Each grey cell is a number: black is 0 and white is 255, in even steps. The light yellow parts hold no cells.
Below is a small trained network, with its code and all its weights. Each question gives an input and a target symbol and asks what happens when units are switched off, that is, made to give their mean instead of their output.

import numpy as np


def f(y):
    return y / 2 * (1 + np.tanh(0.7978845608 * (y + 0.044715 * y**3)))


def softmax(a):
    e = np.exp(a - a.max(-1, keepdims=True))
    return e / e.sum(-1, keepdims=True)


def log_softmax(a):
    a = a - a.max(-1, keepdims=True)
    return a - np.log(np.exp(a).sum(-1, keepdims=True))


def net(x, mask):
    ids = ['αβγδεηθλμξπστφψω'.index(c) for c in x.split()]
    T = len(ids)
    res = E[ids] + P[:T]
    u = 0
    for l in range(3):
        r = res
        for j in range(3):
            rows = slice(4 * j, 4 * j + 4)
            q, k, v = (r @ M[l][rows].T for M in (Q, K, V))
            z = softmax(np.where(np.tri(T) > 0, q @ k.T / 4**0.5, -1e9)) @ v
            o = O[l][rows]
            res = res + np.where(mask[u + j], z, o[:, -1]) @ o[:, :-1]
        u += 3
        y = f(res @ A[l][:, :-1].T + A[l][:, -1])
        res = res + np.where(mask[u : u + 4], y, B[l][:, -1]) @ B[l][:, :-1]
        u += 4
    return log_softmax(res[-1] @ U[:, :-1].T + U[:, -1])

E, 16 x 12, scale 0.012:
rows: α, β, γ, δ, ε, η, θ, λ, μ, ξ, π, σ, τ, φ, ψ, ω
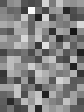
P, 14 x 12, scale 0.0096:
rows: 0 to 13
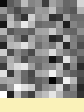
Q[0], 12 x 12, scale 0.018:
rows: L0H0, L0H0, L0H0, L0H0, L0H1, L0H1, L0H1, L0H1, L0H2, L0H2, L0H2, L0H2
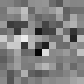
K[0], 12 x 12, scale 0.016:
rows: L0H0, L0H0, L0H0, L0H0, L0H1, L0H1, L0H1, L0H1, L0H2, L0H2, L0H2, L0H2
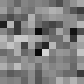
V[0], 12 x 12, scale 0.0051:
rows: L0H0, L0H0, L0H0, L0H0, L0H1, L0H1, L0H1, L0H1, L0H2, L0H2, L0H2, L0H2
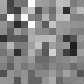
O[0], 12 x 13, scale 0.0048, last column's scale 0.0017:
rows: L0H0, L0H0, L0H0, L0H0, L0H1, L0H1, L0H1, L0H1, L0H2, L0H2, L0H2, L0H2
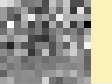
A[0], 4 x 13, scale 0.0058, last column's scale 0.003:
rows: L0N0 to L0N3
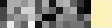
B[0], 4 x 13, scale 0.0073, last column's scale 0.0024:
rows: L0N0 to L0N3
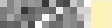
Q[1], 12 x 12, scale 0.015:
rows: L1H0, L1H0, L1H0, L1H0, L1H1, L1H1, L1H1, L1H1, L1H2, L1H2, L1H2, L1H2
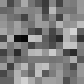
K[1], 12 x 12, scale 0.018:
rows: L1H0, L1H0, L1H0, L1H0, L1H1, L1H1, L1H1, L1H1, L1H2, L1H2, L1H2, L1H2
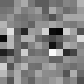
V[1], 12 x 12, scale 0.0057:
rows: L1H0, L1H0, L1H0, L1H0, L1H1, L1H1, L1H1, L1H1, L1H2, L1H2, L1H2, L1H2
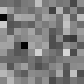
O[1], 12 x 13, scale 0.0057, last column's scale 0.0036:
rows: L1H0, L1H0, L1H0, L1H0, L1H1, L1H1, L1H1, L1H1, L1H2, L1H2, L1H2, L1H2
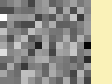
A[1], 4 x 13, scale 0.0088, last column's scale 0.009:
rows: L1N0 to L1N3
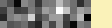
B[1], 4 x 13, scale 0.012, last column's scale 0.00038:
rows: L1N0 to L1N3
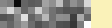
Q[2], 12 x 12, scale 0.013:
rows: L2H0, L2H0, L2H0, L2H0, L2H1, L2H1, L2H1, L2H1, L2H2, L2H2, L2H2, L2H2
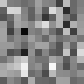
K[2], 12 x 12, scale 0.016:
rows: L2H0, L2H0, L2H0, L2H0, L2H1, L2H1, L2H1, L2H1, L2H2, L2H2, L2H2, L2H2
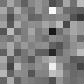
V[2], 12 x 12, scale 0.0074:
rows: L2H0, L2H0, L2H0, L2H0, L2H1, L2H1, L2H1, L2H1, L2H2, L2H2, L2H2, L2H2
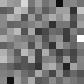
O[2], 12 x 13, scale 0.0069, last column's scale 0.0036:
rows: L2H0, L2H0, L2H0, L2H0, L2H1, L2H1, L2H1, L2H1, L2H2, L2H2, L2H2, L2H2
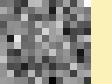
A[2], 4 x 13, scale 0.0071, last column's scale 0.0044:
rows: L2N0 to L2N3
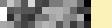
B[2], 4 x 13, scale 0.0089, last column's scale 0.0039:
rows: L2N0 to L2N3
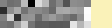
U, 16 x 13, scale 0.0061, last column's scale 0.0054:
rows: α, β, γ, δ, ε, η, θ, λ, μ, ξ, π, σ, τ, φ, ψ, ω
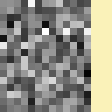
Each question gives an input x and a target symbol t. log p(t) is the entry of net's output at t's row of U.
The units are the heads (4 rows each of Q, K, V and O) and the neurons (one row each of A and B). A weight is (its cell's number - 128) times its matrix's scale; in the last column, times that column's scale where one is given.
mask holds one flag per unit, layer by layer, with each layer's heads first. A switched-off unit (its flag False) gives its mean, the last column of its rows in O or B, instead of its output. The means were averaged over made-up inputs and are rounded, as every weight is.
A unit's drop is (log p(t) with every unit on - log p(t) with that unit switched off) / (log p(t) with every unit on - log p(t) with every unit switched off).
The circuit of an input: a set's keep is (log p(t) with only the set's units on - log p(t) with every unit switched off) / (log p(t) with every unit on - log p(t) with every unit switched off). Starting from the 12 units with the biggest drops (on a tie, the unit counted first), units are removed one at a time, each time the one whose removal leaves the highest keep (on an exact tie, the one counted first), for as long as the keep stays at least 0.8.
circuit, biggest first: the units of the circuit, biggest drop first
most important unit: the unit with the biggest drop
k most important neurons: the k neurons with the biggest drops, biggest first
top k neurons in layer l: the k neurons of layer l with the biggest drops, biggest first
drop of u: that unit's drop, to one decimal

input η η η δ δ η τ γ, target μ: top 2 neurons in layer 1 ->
(L1N3 L1N0)
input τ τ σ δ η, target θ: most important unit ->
L1H0
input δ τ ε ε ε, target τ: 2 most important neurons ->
(L0N0 L1N3)
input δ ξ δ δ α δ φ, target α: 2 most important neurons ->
(L1N1 L0N3)
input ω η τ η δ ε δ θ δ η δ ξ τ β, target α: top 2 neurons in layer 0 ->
(L0N2 L0N3)
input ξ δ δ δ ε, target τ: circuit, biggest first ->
(L2H0 L1N3 L0N0)
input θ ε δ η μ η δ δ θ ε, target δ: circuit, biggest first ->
(L2H1 L0N0)
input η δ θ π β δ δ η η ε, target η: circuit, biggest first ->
(L2H0 L1H0)
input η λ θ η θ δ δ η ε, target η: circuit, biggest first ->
(L0H1 L1H1)
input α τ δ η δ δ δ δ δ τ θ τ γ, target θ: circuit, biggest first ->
(L0N0 L2H1)
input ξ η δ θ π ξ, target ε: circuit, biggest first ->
(L0H1 L1H1)
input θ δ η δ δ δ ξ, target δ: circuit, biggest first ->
(L2H1 L0H1)
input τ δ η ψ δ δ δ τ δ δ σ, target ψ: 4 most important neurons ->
(L2N3 L1N1 L1N0 L0N0)
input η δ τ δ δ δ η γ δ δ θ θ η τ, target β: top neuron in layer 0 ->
(L0N3)
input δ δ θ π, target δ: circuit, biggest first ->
(L2H1 L0N0)
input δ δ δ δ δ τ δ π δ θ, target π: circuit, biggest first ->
(L0H0 L2H1 L2H2)
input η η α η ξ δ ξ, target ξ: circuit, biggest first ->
(L0H0 L2H2)
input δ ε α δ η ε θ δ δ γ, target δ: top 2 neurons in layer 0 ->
(L0N0 L0N1)
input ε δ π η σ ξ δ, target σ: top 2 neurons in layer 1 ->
(L1N1 L1N0)
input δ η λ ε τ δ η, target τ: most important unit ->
L2H1
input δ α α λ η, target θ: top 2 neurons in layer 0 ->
(L0N1 L0N2)
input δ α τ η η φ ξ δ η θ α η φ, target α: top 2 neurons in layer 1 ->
(L1N1 L1N2)
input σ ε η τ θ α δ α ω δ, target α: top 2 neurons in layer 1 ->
(L1N1 L1N3)
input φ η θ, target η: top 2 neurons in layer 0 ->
(L0N3 L0N0)
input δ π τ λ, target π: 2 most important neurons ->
(L0N0 L1N2)
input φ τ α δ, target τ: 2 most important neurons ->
(L1N3 L0N3)
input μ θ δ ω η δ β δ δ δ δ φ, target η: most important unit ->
L0H1
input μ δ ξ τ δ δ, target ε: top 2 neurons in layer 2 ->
(L2N3 L2N2)
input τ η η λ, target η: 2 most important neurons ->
(L0N2 L0N1)
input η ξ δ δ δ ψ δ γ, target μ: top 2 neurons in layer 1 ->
(L1N3 L1N0)
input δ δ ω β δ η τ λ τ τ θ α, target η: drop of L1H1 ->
0.2
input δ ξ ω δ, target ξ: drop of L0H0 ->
0.8
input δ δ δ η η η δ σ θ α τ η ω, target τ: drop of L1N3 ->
0.3
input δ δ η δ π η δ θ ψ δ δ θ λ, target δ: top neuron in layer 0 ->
(L0N0)
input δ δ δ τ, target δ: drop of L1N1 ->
0.1
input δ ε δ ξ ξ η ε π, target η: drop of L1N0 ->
0.0
